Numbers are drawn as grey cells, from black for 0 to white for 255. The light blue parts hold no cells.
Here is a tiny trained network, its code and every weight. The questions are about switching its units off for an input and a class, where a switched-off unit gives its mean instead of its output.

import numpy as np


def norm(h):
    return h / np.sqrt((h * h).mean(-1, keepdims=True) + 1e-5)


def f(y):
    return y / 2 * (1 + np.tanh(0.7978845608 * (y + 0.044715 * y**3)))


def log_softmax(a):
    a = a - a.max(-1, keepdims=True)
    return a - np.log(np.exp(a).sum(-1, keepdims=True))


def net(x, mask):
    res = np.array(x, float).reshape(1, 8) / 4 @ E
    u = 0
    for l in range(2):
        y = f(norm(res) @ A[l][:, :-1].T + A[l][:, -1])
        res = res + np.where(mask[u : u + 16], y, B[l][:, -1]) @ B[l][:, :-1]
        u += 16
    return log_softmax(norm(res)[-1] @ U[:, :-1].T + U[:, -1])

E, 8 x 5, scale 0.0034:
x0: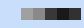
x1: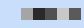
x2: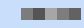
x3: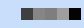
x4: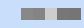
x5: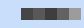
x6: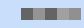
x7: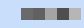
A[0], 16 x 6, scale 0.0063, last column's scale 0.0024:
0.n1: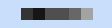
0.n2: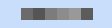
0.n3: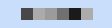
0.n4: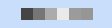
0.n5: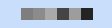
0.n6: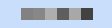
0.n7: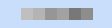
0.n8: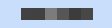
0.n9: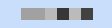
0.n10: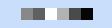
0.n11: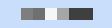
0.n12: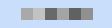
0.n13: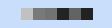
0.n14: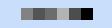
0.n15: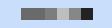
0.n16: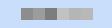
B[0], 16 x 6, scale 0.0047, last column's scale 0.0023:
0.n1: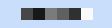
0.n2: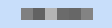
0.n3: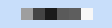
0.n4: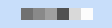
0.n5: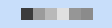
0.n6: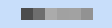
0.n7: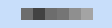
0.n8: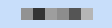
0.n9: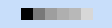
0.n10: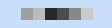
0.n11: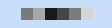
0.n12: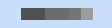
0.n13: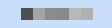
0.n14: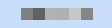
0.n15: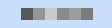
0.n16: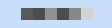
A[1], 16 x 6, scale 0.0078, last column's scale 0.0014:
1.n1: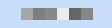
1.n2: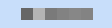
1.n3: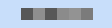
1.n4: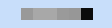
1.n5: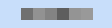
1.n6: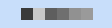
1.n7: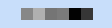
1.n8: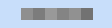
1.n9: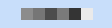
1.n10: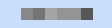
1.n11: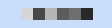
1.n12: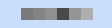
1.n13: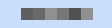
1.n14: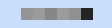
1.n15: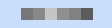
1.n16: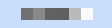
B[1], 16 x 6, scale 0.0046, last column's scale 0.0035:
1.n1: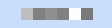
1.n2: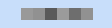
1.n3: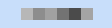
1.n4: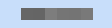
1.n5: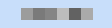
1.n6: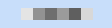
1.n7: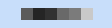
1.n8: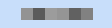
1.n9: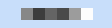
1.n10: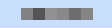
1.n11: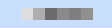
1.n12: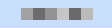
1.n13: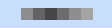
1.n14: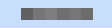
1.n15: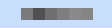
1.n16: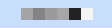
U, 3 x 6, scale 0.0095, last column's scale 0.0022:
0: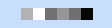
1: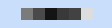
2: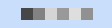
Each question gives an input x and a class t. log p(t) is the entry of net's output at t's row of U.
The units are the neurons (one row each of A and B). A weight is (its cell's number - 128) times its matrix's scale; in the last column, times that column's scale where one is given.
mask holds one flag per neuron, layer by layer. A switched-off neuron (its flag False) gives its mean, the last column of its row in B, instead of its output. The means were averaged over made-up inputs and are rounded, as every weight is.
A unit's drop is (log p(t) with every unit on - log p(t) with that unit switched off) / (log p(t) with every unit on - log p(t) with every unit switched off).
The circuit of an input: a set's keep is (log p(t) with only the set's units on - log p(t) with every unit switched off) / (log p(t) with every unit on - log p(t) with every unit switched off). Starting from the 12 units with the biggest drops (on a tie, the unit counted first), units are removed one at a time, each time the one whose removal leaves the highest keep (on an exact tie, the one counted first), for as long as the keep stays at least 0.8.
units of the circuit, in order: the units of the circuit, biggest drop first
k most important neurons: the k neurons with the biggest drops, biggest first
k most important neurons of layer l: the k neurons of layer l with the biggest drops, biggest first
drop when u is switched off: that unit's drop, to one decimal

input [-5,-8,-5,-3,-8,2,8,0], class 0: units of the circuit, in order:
1.n6, 1.n16
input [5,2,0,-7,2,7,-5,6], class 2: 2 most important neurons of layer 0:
0.n3, 0.n11
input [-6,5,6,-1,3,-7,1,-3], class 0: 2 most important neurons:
0.n10, 0.n11
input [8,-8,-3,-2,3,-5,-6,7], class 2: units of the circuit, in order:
0.n9, 0.n5
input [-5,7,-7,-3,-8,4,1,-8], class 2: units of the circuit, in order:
0.n3, 0.n11, 1.n1, 0.n10
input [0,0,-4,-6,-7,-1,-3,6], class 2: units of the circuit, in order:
0.n11, 0.n9, 0.n3
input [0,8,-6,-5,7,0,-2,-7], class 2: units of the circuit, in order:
1.n1, 0.n3
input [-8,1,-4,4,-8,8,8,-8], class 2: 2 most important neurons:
0.n11, 0.n10
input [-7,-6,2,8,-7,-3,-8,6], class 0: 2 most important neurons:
0.n4, 0.n1
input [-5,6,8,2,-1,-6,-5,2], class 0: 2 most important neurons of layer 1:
1.n11, 1.n7
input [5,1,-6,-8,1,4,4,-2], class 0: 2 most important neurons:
0.n3, 1.n7
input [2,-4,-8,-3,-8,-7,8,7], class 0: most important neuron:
1.n6
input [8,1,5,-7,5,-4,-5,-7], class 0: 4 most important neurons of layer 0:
0.n1, 0.n13, 0.n3, 0.n11
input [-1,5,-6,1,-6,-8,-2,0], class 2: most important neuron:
1.n1
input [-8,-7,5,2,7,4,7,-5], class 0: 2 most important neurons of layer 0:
0.n11, 0.n10
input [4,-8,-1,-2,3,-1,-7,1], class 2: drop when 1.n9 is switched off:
-0.1
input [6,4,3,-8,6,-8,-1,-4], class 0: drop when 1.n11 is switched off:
0.2
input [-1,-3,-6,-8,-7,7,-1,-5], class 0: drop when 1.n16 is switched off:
0.1
